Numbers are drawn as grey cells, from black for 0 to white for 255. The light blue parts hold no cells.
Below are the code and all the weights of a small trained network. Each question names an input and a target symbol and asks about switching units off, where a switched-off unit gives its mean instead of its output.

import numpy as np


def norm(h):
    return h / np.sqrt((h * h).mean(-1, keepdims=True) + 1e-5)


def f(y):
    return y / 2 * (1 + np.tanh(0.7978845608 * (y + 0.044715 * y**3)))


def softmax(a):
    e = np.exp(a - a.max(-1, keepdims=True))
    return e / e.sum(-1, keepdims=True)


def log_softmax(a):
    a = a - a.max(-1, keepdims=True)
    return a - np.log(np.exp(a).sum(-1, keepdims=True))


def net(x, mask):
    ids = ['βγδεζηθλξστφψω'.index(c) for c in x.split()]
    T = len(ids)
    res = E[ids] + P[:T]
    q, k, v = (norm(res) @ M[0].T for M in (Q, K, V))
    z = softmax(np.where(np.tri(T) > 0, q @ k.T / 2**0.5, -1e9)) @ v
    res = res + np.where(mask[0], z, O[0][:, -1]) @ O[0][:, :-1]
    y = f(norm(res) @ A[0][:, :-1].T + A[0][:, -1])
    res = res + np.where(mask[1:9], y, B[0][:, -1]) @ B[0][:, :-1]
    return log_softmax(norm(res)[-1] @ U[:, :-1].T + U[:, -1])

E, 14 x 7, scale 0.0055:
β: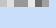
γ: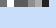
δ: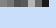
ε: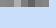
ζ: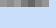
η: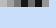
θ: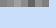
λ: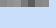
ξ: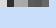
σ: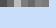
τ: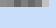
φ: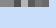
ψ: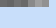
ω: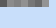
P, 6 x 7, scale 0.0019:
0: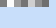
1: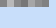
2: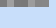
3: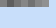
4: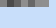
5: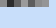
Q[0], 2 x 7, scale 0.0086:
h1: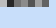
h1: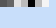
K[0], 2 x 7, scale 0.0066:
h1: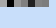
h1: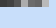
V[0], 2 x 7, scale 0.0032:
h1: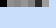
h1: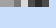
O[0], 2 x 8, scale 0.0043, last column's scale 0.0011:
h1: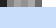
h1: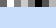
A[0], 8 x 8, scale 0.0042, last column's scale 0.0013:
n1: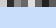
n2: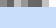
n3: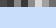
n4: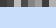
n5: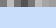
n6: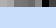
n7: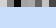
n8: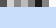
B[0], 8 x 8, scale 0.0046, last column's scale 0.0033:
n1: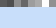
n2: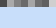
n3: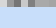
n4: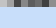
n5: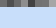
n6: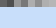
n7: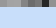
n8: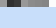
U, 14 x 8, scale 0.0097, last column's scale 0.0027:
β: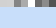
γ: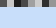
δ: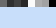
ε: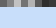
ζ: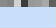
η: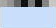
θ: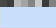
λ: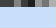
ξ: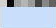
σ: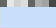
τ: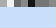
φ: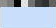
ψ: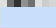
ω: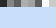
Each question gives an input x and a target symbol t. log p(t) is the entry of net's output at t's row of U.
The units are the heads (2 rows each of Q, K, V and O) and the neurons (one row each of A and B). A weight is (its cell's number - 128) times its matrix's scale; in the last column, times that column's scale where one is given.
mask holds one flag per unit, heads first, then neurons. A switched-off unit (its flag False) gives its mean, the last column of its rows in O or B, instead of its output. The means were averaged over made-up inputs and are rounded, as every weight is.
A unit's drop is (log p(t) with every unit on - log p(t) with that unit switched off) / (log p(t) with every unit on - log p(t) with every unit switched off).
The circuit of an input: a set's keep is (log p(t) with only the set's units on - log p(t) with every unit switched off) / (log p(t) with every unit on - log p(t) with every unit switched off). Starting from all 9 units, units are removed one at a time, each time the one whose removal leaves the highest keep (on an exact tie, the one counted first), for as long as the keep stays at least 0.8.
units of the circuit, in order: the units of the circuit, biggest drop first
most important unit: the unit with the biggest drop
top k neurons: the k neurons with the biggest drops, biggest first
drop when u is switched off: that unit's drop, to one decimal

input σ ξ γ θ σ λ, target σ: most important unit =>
n8
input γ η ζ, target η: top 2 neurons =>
n3, n1
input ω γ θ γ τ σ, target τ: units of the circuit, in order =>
n4, n8, n6
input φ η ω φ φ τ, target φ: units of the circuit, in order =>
h1, n7
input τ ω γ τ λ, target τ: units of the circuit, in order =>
n8, n6
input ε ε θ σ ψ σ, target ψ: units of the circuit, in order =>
h1, n3
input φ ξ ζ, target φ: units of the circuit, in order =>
h1, n8
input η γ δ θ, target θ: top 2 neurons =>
n6, n3
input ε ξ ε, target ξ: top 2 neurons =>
n6, n8
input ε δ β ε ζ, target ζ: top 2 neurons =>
n8, n6
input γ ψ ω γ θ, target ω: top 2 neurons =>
n7, n2
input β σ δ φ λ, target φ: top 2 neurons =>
n8, n1
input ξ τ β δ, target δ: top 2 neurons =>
n1, n6
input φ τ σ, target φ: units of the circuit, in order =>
n4
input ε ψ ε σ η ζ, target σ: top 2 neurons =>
n8, n2
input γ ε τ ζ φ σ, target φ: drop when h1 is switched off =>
0.1
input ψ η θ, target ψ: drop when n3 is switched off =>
0.2
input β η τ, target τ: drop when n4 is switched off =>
0.0
